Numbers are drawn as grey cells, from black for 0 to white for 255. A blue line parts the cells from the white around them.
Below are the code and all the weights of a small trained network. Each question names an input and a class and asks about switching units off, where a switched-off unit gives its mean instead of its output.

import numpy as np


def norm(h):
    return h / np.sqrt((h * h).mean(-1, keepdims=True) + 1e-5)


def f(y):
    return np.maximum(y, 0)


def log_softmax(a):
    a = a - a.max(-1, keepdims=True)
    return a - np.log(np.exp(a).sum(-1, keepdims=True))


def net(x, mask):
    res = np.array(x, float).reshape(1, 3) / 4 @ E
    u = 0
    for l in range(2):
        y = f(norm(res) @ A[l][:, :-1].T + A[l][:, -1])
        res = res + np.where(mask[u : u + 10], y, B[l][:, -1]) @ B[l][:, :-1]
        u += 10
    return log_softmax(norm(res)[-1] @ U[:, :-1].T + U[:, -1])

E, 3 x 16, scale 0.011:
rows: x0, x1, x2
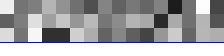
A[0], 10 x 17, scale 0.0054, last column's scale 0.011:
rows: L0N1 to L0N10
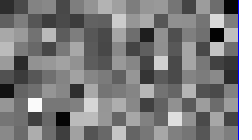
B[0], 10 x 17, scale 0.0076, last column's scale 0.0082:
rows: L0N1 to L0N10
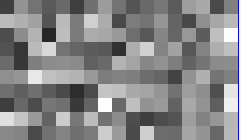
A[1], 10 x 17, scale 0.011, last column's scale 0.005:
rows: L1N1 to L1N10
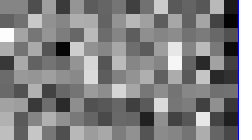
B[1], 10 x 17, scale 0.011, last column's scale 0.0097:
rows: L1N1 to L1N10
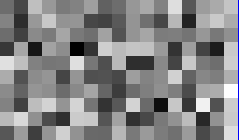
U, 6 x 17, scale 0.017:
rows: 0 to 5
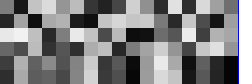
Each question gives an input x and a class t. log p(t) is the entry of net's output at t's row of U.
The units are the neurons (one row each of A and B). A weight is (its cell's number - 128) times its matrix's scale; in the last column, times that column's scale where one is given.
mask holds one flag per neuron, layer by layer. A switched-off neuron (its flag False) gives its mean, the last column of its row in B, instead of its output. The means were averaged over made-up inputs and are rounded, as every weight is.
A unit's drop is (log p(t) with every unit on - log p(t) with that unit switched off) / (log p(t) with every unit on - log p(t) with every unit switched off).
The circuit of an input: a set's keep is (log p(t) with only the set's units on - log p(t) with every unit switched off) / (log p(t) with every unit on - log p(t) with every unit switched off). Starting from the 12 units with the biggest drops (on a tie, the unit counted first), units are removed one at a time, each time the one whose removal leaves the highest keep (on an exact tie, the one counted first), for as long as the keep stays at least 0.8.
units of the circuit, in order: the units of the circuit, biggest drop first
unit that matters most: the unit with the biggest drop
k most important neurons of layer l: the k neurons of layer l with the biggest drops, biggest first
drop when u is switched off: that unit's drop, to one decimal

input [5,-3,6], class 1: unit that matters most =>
L1N4
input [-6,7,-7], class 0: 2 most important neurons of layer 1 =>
(L1N4; L1N2)
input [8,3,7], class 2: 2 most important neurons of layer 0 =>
(L0N7; L0N8)
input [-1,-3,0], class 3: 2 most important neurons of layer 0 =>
(L0N2; L0N4)
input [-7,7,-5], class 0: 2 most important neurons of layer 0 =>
(L0N3; L0N7)
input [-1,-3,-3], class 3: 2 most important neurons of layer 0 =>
(L0N7; L0N8)
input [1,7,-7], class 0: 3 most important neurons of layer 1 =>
(L1N4; L1N6; L1N2)
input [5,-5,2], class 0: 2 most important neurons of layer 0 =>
(L0N9; L0N2)
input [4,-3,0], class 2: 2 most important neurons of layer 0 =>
(L0N8; L0N7)
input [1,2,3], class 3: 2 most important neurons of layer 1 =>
(L1N4; L1N7)
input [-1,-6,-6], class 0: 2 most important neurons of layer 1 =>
(L1N8; L1N4)
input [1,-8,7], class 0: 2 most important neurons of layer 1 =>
(L1N8; L1N1)
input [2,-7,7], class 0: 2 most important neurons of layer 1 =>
(L1N8; L1N1)
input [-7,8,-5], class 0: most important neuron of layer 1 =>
(L1N2)
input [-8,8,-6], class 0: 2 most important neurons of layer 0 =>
(L0N3; L0N7)
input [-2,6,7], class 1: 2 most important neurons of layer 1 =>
(L1N4; L1N10)
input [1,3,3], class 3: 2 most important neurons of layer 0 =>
(L0N8; L0N4)
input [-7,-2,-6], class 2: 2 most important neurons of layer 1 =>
(L1N5; L1N4)
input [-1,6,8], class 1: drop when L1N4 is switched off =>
0.9
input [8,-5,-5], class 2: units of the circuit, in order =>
(L1N9)
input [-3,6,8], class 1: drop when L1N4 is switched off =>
1.1
